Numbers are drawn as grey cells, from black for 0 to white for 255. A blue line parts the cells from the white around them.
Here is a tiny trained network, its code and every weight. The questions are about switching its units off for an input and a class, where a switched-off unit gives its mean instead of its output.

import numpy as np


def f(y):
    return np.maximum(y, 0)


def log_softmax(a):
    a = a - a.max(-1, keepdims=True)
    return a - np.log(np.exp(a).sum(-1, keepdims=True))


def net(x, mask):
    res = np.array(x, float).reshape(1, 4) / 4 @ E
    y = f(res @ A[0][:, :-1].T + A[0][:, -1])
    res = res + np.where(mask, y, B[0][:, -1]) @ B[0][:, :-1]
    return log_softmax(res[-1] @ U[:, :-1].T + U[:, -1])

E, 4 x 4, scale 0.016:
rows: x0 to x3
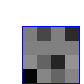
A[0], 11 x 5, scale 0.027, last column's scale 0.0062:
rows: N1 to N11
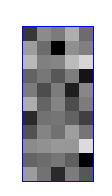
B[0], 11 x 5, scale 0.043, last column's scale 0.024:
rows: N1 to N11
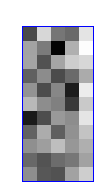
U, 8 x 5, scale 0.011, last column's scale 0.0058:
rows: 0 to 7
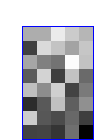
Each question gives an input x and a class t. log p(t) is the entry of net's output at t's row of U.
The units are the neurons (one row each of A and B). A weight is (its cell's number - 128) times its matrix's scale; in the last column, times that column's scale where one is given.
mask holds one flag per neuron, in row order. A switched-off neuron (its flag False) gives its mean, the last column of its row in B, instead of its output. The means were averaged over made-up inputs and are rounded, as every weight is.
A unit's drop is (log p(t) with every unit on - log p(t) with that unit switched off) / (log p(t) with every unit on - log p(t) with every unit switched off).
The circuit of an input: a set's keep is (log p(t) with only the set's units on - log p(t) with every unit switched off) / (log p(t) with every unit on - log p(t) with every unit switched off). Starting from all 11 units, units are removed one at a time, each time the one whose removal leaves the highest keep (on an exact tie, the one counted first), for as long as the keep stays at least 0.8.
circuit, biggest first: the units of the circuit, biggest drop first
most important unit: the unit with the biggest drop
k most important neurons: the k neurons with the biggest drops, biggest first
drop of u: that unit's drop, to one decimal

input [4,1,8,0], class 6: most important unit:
N7
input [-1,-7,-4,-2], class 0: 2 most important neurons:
(N2 N5)
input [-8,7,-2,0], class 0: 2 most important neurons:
(N2 N3)
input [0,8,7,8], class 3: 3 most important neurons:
(N1 N5 N8)
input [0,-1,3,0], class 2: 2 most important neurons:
(N5 N1)
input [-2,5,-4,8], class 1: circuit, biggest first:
(N2 N1)
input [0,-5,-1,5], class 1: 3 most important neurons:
(N2 N5 N1)
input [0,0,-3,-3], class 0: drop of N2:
0.3
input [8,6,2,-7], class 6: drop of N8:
0.0
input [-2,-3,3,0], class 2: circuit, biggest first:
(N5 N1)
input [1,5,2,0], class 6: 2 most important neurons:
(N7 N1)
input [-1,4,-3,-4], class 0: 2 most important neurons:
(N2 N5)
